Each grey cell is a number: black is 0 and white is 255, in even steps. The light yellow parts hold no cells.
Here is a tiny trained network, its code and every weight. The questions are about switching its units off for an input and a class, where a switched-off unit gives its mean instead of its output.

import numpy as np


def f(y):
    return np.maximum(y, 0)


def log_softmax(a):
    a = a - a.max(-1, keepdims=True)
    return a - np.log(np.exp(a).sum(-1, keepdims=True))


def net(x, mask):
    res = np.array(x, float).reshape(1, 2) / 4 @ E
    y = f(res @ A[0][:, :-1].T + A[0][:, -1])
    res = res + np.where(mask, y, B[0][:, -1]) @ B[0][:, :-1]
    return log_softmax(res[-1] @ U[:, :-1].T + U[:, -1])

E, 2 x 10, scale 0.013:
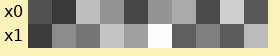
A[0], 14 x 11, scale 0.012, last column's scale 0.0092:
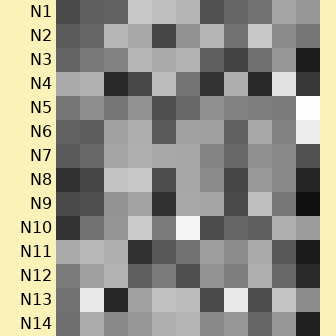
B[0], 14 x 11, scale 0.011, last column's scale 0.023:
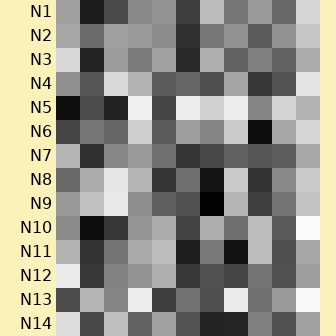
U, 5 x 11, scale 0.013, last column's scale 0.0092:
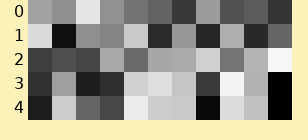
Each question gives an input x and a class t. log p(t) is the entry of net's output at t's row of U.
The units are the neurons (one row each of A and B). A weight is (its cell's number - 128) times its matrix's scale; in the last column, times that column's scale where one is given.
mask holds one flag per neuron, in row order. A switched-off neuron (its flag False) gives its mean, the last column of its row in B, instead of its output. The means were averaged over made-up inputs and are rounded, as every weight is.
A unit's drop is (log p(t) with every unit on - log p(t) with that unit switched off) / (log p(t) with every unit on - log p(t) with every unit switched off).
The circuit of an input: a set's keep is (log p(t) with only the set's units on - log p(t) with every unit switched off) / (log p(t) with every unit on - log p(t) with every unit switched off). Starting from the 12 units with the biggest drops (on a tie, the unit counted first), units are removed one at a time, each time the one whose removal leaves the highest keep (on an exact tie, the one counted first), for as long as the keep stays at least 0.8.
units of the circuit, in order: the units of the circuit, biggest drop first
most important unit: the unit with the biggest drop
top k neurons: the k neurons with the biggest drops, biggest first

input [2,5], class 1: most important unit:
N10
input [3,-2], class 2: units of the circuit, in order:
N4, N14
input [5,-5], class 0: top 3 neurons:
N10, N1, N9
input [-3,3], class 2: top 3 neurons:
N13, N9, N8
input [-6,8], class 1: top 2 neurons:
N10, N1
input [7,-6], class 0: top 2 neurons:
N10, N9
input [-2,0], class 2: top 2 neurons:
N9, N8
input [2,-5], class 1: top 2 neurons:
N13, N11
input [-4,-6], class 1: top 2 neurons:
N13, N8
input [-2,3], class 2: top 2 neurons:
N13, N11
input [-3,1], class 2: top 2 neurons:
N9, N8
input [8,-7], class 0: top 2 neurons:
N9, N10
